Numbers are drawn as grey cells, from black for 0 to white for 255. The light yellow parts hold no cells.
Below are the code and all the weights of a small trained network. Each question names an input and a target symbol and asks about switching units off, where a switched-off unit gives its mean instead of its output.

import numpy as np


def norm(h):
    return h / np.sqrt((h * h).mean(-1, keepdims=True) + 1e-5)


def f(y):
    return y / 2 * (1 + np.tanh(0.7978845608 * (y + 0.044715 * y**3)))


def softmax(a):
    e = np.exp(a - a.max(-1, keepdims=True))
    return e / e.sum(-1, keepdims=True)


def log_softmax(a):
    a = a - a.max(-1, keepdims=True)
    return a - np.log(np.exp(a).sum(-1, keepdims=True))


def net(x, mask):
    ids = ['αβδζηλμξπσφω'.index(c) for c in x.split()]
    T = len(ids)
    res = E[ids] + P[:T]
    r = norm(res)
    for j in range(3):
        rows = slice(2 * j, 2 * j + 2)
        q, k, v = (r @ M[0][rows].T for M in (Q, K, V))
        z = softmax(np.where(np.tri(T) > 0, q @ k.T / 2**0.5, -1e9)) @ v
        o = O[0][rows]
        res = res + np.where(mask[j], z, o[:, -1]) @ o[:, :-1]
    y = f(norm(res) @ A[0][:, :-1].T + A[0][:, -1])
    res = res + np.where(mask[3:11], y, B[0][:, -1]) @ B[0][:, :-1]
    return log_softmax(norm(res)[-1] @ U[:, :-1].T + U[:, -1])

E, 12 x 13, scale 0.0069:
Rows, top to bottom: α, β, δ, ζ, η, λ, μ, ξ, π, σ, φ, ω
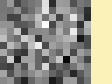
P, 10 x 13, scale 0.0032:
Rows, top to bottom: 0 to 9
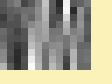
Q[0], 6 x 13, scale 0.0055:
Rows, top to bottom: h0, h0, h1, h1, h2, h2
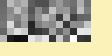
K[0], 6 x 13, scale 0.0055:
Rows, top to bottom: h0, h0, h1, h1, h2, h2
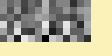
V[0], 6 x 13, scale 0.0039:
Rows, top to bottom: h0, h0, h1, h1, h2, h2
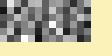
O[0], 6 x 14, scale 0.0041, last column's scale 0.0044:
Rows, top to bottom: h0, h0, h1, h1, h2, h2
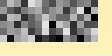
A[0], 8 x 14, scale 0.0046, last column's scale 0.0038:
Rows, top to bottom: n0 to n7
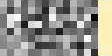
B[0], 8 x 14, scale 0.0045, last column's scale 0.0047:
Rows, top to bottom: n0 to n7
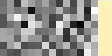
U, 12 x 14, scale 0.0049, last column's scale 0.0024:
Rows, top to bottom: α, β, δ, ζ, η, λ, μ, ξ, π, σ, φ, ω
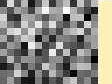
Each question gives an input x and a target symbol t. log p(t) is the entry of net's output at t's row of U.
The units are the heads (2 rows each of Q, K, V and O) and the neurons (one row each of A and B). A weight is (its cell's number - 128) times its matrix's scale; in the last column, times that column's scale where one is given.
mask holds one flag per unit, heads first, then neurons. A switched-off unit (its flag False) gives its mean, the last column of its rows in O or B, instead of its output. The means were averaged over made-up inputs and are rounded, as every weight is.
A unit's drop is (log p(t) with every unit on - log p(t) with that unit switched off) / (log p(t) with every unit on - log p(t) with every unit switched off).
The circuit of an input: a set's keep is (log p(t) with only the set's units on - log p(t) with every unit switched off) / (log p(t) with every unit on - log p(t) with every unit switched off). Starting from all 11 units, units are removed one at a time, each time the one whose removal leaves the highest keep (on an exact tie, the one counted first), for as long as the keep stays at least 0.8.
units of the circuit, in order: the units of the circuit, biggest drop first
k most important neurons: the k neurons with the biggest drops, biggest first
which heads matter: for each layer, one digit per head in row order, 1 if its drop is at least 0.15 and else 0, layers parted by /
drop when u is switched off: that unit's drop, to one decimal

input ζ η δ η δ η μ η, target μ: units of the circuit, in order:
h2; n3
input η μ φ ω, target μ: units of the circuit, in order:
h2; n3
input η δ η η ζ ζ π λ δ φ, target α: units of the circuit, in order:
h1
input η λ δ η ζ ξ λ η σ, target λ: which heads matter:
001
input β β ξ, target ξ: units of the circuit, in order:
h2; h0; n1
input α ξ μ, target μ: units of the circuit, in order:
n3; h2
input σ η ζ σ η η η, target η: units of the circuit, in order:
n2; h0; h2
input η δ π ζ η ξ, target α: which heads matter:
011
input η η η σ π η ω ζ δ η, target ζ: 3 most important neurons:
n7; n1; n2
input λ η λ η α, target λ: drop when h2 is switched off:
0.5
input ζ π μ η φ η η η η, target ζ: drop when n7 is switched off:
0.2
